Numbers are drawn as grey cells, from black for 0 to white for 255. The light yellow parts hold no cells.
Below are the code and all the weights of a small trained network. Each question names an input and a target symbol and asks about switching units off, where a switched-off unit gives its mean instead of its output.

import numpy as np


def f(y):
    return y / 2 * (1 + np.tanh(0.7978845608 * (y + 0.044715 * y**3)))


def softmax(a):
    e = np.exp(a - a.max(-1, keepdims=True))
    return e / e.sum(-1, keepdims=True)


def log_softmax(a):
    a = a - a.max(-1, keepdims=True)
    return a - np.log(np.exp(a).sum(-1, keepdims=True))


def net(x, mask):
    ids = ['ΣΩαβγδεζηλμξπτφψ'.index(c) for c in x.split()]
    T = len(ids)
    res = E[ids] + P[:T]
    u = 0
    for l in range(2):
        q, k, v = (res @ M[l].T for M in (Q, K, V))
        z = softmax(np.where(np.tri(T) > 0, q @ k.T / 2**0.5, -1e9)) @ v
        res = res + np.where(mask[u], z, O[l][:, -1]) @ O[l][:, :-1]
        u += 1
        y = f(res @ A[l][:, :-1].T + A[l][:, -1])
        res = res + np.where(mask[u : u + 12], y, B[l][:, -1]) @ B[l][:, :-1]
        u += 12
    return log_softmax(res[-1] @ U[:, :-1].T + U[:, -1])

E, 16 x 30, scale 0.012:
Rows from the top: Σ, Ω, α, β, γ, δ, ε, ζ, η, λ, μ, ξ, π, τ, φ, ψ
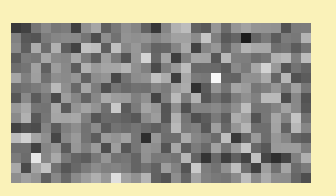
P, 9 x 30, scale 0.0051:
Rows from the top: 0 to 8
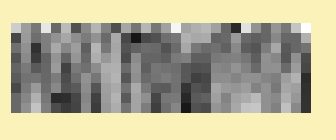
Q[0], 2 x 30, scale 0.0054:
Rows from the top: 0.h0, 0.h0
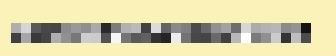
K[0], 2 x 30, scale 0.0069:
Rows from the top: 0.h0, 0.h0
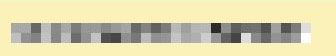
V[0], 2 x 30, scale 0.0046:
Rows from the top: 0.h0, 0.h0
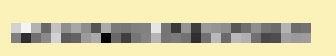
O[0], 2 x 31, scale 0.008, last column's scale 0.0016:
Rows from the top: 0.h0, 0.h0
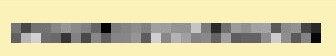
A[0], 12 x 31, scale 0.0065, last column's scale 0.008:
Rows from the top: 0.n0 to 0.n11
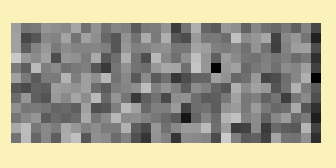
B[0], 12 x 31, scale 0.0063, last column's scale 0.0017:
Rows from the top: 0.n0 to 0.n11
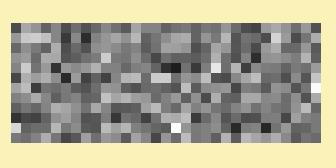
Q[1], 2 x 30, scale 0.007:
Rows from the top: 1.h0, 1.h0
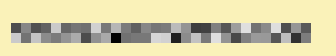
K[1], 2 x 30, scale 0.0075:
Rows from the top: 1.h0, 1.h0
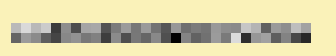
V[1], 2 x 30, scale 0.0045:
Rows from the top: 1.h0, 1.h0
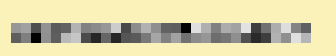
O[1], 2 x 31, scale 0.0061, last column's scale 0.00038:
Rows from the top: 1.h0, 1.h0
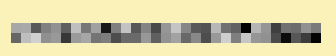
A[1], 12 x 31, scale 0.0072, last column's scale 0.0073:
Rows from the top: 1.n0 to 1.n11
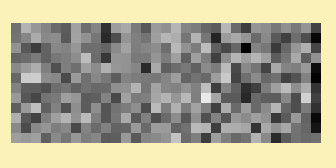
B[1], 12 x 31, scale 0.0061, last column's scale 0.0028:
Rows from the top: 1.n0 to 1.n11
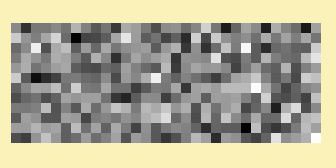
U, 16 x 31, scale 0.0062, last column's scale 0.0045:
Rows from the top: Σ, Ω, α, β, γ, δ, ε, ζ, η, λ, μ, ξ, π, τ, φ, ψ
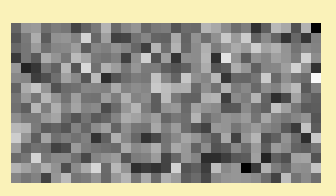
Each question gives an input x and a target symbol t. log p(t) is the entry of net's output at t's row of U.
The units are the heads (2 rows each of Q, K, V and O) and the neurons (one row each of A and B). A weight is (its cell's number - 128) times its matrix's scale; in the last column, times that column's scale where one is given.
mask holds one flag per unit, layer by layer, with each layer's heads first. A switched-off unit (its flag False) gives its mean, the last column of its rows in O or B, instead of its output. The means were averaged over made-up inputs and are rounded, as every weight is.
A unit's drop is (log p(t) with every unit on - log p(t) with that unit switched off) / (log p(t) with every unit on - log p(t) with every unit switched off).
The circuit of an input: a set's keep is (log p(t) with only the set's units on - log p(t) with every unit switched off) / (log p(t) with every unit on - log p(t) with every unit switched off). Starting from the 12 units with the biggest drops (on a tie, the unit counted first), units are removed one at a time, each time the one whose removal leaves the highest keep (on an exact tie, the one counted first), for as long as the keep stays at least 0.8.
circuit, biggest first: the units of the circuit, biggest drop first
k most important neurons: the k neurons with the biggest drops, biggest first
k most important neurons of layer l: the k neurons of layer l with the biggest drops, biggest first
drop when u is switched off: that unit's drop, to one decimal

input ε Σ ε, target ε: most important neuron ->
1.n8
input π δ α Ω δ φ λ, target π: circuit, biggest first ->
0.h0, 1.h0, 1.n5, 1.n0
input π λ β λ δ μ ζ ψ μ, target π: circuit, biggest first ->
0.h0, 1.h0, 1.n5, 1.n0
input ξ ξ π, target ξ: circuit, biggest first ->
0.h0, 0.n6, 0.n1
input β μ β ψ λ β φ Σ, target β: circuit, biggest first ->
1.h0, 1.n11, 1.n9, 0.h0
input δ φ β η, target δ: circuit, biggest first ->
0.h0, 1.n3
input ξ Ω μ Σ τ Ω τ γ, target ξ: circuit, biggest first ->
0.h0, 0.n6
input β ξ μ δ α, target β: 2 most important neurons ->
1.n11, 1.n9
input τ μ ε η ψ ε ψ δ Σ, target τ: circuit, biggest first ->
1.h0, 1.n10
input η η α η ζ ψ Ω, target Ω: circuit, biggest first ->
1.n2, 1.n7
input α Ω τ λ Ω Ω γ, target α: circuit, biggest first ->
1.h0, 1.n6, 0.h0
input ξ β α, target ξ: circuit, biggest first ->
0.h0, 0.n1, 0.n6
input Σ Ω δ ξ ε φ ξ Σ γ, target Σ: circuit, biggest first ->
0.h0, 1.h0
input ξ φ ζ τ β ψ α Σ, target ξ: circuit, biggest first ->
0.h0, 0.n6
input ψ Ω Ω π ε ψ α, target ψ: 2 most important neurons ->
1.n2, 1.n9
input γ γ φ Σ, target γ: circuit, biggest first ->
1.h0
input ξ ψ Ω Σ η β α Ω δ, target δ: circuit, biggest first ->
1.h0, 1.n7
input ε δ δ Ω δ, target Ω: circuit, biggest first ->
0.h0, 0.n4, 1.h0, 0.n6
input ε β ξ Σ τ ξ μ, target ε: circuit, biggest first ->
0.h0, 1.n8
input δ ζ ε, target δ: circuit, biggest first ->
0.h0, 1.n3
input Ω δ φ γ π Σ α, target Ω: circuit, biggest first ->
1.h0
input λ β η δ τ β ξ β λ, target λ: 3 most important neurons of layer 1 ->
1.n1, 1.n11, 1.n5
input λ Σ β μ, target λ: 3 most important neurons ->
1.n1, 1.n11, 1.n5
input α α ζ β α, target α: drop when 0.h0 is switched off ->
0.6
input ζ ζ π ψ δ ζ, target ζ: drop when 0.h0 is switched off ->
1.0
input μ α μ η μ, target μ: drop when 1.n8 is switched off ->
0.0
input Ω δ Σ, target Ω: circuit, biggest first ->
1.h0
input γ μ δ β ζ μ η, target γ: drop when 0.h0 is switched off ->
0.2
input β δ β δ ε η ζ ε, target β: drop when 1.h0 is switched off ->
1.0
